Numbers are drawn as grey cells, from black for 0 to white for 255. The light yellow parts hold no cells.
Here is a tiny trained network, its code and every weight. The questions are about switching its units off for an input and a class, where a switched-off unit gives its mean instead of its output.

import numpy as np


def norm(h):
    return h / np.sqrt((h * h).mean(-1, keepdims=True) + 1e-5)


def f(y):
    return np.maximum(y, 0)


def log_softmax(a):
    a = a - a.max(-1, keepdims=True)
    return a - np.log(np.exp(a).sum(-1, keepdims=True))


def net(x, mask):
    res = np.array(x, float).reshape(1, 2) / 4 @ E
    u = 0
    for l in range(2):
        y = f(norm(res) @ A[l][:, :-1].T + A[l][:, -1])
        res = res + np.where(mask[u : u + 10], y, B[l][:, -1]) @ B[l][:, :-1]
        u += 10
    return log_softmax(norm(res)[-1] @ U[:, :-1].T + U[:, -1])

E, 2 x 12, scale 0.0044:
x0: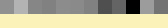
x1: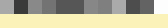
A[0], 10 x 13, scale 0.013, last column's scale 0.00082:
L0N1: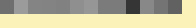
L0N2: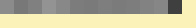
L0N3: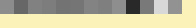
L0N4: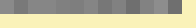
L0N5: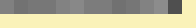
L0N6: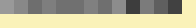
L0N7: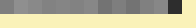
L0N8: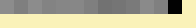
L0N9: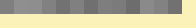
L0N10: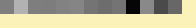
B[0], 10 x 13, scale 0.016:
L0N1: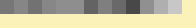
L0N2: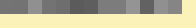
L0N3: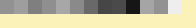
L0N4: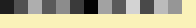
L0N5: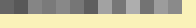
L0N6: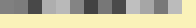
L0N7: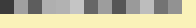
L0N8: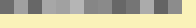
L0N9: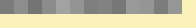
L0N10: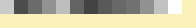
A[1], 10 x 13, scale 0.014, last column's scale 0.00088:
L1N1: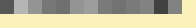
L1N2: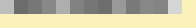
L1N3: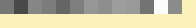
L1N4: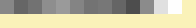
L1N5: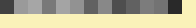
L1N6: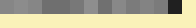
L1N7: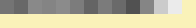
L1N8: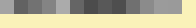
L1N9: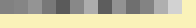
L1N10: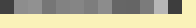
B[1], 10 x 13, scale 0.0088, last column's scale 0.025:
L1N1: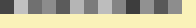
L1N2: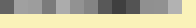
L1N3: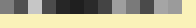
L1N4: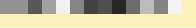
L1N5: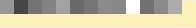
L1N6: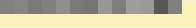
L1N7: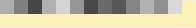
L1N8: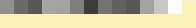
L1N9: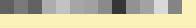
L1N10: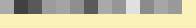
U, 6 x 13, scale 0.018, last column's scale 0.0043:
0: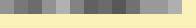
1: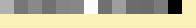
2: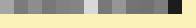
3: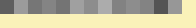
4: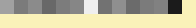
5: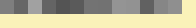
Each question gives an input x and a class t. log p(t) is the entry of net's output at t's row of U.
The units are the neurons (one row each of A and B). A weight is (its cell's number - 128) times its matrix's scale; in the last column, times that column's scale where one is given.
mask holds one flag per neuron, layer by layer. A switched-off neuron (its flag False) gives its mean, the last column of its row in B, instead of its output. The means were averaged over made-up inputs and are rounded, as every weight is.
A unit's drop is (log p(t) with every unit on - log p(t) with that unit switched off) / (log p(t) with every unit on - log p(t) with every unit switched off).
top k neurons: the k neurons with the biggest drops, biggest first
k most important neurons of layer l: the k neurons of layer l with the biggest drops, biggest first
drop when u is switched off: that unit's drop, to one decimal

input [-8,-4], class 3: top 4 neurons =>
L0N10, L0N3, L0N1, L1N8
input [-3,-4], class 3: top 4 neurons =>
L0N10, L0N3, L0N1, L0N6
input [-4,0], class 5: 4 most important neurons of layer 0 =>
L0N3, L0N6, L0N10, L0N1
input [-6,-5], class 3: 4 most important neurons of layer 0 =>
L0N10, L0N3, L0N1, L0N6
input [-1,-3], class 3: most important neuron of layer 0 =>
L0N10
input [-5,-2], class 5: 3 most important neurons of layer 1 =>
L1N4, L1N7, L1N8
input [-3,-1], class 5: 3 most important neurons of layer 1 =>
L1N4, L1N7, L1N8
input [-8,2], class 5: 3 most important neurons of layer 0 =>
L0N3, L0N10, L0N1
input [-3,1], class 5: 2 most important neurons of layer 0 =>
L0N3, L0N6
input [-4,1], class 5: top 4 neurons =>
L0N3, L0N6, L0N10, L0N1
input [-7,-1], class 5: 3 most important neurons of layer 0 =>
L0N3, L0N10, L0N6
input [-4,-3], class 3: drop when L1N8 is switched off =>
0.5
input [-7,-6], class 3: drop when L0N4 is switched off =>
0.1
